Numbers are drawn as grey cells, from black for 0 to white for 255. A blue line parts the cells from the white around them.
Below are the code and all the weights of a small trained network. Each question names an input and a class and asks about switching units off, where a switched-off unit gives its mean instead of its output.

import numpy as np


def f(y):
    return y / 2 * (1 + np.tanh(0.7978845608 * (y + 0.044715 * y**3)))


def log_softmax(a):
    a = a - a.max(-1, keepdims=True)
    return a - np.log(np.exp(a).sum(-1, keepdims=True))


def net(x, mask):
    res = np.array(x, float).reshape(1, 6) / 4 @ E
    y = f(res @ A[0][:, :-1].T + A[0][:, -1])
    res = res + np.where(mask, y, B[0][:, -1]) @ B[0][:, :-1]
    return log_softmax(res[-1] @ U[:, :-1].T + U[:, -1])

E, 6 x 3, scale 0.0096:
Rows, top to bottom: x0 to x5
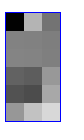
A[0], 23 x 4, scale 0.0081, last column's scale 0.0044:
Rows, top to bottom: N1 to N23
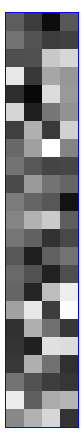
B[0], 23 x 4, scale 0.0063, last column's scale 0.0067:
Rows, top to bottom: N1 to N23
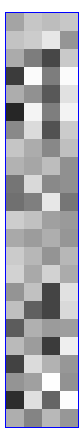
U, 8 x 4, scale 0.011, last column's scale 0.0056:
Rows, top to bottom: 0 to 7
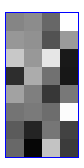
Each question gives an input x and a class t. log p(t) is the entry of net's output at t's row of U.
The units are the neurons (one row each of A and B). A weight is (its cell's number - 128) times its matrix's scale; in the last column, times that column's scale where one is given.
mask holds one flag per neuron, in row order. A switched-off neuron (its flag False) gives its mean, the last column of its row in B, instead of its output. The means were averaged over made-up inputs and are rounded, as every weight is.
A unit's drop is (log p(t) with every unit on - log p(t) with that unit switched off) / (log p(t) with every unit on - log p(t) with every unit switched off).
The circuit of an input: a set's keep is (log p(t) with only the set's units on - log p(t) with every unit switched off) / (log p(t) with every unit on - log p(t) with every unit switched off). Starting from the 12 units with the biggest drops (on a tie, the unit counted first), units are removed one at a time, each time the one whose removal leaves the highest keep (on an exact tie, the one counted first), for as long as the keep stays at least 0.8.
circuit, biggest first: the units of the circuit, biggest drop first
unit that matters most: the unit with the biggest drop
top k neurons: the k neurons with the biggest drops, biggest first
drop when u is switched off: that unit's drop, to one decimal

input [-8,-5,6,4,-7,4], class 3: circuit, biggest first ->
[N22; N4; N6]
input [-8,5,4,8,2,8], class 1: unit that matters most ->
N22
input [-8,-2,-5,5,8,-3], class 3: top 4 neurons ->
[N6; N4; N22; N17]
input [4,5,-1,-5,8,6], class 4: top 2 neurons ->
[N19; N3]
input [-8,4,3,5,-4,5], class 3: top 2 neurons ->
[N22; N4]
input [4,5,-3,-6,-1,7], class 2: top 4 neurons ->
[N12; N23; N22; N8]
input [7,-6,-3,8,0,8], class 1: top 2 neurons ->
[N19; N3]
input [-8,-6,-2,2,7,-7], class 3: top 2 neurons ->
[N6; N4]
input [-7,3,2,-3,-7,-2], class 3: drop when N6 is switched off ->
0.3
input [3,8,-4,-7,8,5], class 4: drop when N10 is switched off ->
0.0
